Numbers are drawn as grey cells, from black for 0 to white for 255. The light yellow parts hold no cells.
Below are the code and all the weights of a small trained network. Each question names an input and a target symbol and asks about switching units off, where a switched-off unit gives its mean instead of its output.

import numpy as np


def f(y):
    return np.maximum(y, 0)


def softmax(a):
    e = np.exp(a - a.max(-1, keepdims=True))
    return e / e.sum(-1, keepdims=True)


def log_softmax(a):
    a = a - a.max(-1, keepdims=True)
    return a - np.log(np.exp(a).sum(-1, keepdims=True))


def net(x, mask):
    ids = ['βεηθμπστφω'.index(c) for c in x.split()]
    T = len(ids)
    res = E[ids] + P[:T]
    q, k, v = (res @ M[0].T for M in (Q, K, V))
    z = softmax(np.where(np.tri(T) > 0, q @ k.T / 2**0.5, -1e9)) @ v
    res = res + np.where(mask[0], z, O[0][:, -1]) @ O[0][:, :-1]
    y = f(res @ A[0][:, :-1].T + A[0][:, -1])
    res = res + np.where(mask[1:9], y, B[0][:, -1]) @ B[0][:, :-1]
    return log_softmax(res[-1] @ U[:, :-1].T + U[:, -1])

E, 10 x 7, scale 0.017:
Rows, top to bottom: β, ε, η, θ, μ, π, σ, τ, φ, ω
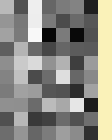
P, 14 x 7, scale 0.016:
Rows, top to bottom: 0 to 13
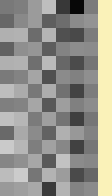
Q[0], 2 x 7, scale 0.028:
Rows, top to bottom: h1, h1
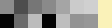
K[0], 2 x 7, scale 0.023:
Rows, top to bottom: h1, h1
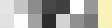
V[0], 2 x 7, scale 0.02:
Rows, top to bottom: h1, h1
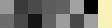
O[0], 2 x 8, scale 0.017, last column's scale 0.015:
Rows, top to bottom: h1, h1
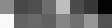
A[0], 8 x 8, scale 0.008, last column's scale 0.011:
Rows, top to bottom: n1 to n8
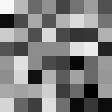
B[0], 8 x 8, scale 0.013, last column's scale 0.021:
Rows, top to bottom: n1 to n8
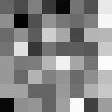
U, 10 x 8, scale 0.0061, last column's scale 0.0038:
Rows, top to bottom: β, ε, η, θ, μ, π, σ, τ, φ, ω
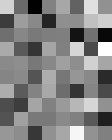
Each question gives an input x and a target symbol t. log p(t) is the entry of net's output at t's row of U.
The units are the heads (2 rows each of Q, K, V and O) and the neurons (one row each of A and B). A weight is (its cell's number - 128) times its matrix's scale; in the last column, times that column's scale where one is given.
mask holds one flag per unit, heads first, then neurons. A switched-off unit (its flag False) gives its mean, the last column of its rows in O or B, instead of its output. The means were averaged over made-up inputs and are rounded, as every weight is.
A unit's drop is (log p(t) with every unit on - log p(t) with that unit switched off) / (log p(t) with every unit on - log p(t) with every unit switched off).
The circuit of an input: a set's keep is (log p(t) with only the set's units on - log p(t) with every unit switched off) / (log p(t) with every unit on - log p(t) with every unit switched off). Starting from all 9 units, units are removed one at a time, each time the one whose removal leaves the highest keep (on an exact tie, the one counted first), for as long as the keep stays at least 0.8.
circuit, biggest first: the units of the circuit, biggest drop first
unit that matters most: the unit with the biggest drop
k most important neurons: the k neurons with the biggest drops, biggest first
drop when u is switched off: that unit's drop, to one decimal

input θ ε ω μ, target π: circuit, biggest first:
[n4 n2 h1]
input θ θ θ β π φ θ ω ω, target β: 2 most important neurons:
[n3 n7]
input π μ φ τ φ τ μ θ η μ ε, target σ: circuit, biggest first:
[n1 h1]
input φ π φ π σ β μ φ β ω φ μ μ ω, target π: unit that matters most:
n4
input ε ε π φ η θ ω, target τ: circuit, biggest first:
[h1 n4]
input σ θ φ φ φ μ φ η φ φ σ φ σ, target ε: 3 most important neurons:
[n1 n2 n3]
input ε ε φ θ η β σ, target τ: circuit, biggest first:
[h1 n4]
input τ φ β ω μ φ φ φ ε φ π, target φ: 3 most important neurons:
[n8 n2 n5]
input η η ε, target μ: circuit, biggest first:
[n2 n1 n7 h1]
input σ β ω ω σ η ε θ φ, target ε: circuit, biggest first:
[h1 n1]
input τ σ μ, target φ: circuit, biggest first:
[h1 n8]
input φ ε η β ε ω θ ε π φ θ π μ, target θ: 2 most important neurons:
[n8 n1]
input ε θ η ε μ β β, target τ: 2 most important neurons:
[n4 n2]
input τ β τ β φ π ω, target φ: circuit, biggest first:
[h1 n2]
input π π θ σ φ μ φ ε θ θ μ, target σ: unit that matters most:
n1
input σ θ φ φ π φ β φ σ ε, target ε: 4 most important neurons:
[n2 n1 n3 n5]
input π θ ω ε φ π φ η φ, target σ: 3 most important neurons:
[n1 n8 n6]
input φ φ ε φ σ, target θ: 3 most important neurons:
[n8 n1 n5]
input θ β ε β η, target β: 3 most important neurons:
[n3 n5 n7]
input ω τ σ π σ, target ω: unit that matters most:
n8
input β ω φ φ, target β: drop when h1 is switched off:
0.9
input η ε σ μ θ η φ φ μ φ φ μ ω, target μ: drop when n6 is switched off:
0.1
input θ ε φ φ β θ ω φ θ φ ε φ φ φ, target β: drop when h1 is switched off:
1.2
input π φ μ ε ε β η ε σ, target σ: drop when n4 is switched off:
0.1
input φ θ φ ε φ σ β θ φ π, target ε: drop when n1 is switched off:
0.5
